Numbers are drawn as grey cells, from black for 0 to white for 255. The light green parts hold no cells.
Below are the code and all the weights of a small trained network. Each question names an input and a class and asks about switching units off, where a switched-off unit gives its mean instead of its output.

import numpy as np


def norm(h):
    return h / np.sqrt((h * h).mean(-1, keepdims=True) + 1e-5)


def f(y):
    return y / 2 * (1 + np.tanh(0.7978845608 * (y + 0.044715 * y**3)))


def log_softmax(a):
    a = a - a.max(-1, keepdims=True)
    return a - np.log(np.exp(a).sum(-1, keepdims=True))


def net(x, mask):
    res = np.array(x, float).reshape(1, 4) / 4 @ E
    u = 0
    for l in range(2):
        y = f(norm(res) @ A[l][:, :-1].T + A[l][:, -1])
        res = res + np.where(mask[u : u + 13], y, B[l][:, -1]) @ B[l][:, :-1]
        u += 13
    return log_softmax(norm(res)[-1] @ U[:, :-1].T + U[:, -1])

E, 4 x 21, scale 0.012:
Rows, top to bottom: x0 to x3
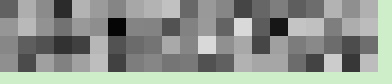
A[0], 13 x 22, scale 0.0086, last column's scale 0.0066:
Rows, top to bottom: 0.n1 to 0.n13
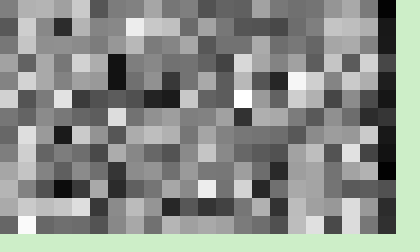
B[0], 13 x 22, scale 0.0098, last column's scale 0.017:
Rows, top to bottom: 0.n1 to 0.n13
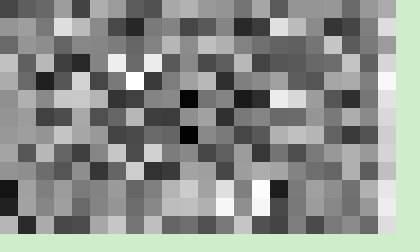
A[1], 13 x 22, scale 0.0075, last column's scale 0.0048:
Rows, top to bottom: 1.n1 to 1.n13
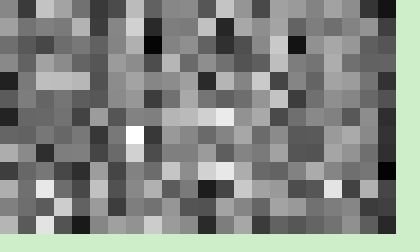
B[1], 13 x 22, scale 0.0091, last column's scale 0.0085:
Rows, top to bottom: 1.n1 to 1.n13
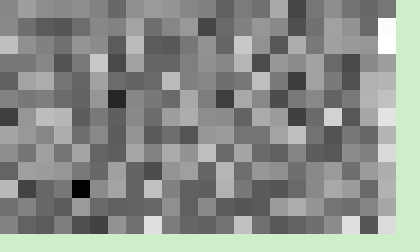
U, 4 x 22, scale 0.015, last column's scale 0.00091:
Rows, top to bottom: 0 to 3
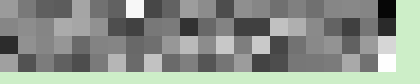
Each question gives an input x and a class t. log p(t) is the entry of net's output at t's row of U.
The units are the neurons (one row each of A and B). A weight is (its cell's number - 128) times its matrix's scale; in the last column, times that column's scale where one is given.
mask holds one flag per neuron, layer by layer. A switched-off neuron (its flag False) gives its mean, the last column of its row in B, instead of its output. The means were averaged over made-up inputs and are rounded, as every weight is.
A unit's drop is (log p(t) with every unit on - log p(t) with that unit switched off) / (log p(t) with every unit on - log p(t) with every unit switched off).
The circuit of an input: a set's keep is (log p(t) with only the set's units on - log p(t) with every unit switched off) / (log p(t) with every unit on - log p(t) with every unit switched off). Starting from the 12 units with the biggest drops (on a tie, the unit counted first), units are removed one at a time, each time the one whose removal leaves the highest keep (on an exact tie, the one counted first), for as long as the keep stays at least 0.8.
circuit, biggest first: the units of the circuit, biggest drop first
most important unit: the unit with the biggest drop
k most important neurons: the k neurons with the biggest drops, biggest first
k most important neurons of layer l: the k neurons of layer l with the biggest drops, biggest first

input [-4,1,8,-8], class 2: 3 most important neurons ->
(0.n11; 0.n4; 1.n7)
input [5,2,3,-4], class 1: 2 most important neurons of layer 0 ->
(0.n2; 0.n8)
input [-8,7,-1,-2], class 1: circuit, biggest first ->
(0.n6)
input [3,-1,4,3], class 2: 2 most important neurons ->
(0.n11; 0.n6)
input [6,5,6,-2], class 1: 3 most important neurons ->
(0.n8; 0.n2; 0.n12)
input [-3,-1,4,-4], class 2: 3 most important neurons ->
(0.n11; 0.n4; 0.n2)
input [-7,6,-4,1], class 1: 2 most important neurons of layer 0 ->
(0.n6; 0.n7)
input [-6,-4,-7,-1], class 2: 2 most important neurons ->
(0.n12; 0.n2)
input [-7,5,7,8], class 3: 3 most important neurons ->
(0.n4; 0.n12; 0.n2)
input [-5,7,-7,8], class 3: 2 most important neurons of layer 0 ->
(0.n4; 0.n11)
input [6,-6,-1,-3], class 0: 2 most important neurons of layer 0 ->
(0.n7; 0.n6)
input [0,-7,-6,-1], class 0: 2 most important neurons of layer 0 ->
(0.n7; 0.n11)
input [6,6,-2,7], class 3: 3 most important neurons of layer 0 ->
(0.n4; 0.n6; 0.n7)
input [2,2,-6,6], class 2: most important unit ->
0.n12
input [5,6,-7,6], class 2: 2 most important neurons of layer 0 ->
(0.n12; 0.n7)
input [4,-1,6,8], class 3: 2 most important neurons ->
(0.n4; 0.n12)
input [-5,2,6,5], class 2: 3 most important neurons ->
(0.n11; 0.n2; 0.n8)
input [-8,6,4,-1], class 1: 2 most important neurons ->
(0.n6; 0.n7)
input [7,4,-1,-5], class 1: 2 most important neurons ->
(0.n2; 0.n8)
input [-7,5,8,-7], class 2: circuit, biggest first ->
(0.n11)
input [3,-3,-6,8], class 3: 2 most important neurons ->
(0.n4; 0.n11)
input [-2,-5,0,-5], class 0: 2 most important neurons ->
(0.n7; 0.n4)
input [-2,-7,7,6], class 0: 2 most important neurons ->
(0.n12; 0.n7)
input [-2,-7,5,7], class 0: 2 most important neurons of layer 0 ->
(0.n13; 0.n9)
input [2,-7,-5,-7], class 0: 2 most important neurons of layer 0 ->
(0.n7; 0.n4)
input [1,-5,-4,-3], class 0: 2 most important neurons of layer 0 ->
(0.n7; 0.n11)
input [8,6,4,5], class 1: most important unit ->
0.n8
